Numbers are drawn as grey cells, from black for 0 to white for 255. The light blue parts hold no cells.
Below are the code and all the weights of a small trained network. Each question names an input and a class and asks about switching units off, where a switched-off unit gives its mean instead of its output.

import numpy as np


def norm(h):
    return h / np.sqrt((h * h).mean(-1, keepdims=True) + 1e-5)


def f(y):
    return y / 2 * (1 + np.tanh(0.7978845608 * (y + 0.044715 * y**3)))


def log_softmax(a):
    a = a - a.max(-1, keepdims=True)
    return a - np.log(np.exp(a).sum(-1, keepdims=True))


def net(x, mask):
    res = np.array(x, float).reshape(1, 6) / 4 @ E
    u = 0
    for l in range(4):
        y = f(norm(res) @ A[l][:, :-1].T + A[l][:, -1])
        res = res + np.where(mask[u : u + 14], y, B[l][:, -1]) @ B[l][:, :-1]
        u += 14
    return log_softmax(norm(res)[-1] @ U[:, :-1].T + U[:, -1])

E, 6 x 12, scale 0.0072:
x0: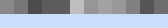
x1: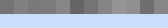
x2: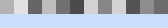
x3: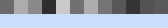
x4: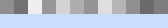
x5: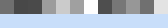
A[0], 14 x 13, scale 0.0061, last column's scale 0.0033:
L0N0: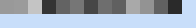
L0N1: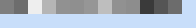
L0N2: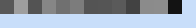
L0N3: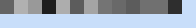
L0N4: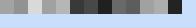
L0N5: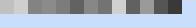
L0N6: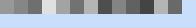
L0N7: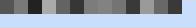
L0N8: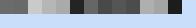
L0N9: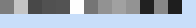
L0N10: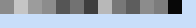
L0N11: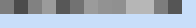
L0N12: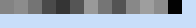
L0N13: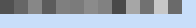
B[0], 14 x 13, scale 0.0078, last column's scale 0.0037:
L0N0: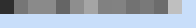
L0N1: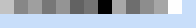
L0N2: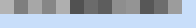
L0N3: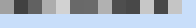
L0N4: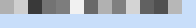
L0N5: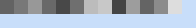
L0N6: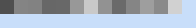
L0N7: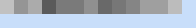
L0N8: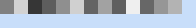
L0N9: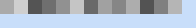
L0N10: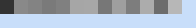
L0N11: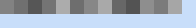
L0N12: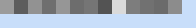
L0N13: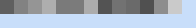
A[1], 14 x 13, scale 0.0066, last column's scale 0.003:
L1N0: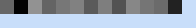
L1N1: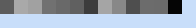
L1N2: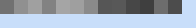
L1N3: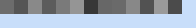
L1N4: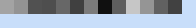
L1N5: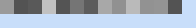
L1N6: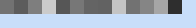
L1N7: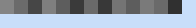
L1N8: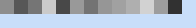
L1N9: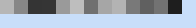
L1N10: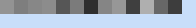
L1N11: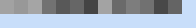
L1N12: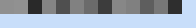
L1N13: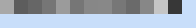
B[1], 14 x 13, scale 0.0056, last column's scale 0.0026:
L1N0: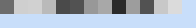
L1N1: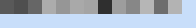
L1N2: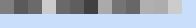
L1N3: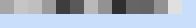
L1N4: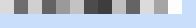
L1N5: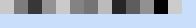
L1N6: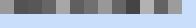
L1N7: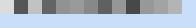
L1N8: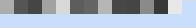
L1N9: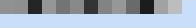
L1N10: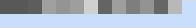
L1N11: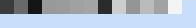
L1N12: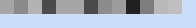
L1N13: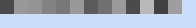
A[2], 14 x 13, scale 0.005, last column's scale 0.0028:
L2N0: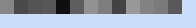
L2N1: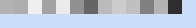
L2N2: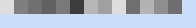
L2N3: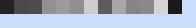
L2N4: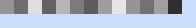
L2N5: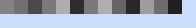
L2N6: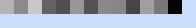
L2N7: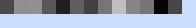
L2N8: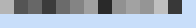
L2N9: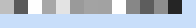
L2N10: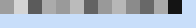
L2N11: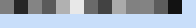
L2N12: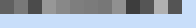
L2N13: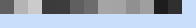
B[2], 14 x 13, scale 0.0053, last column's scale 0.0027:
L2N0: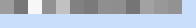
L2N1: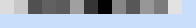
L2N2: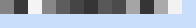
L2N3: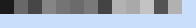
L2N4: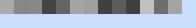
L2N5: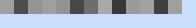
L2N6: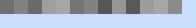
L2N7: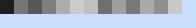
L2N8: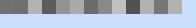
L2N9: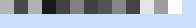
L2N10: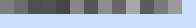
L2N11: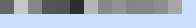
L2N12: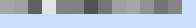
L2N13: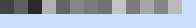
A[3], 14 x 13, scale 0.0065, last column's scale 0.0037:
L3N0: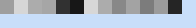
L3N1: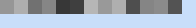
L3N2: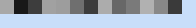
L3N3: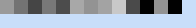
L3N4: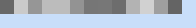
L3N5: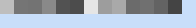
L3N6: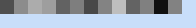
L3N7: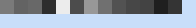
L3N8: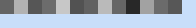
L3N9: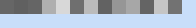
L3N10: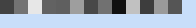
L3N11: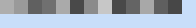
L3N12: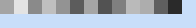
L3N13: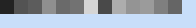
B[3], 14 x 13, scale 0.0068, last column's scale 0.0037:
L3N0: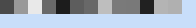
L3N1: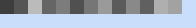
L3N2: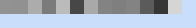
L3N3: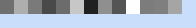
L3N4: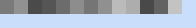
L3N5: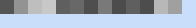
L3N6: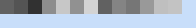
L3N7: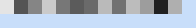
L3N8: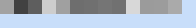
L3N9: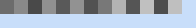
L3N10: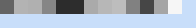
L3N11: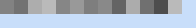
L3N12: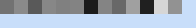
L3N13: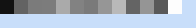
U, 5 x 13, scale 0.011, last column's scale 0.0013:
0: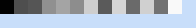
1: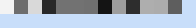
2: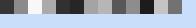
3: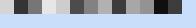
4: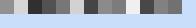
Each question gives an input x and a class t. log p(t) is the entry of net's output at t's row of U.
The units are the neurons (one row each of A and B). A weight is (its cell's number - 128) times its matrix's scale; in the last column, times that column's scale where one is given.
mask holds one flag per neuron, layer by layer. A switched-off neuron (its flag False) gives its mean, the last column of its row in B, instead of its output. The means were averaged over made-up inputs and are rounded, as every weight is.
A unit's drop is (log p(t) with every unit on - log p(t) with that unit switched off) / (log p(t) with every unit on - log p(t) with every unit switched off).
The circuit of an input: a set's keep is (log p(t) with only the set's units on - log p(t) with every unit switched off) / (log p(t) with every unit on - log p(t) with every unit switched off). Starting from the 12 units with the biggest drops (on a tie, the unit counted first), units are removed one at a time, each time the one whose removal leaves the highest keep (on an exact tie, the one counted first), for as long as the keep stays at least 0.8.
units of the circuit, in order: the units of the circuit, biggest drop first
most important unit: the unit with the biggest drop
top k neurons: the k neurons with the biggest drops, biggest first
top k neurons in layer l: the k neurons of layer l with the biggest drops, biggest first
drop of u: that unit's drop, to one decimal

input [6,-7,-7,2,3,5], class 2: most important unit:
L3N10
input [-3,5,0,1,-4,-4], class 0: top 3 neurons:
(L0N1 L0N0 L0N10)
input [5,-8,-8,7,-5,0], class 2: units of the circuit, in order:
(L1N0 L3N10)
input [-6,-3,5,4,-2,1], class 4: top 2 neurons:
(L0N8 L0N4)
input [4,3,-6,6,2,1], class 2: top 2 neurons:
(L1N0 L3N10)
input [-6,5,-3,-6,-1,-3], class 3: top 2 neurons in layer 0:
(L0N9 L0N11)
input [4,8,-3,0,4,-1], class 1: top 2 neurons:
(L0N1 L0N4)
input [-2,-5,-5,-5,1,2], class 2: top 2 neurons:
(L1N0 L0N13)
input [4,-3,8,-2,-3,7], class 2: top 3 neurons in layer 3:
(L3N0 L3N5 L3N1)
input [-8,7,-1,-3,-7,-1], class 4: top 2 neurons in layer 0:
(L0N8 L0N4)
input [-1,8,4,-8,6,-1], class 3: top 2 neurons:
(L1N8 L1N5)
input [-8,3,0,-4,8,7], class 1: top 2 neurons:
(L2N9 L2N1)
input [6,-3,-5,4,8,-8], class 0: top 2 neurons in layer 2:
(L2N7 L2N13)
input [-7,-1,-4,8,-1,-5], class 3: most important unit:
L0N3
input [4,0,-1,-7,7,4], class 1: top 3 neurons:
(L0N1 L2N9 L0N3)
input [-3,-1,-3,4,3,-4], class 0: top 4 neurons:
(L0N0 L1N8 L1N5 L0N11)
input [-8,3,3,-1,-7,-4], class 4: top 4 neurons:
(L0N4 L0N8 L0N1 L2N9)
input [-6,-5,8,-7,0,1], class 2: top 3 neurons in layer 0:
(L0N5 L0N6 L0N3)
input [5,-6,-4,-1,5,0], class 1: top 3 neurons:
(L0N1 L0N4 L0N8)
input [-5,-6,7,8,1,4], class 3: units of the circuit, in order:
(L3N7)
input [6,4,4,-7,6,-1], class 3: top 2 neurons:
(L1N5 L1N8)
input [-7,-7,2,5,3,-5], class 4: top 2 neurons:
(L0N8 L0N4)
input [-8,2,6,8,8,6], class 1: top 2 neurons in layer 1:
(L1N8 L1N5)
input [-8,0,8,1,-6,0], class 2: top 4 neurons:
(L0N5 L3N0 L0N1 L0N6)
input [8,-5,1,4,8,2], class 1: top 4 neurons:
(L0N1 L2N9 L0N4 L0N8)
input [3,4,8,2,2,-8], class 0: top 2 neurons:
(L2N7 L2N13)
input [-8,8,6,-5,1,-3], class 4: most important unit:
L0N4
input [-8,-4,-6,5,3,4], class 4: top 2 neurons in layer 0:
(L0N8 L0N4)
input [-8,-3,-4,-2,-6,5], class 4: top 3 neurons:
(L0N8 L0N4 L0N1)
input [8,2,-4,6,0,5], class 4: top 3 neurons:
(L0N9 L1N9 L3N3)
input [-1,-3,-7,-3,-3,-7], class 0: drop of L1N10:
0.1
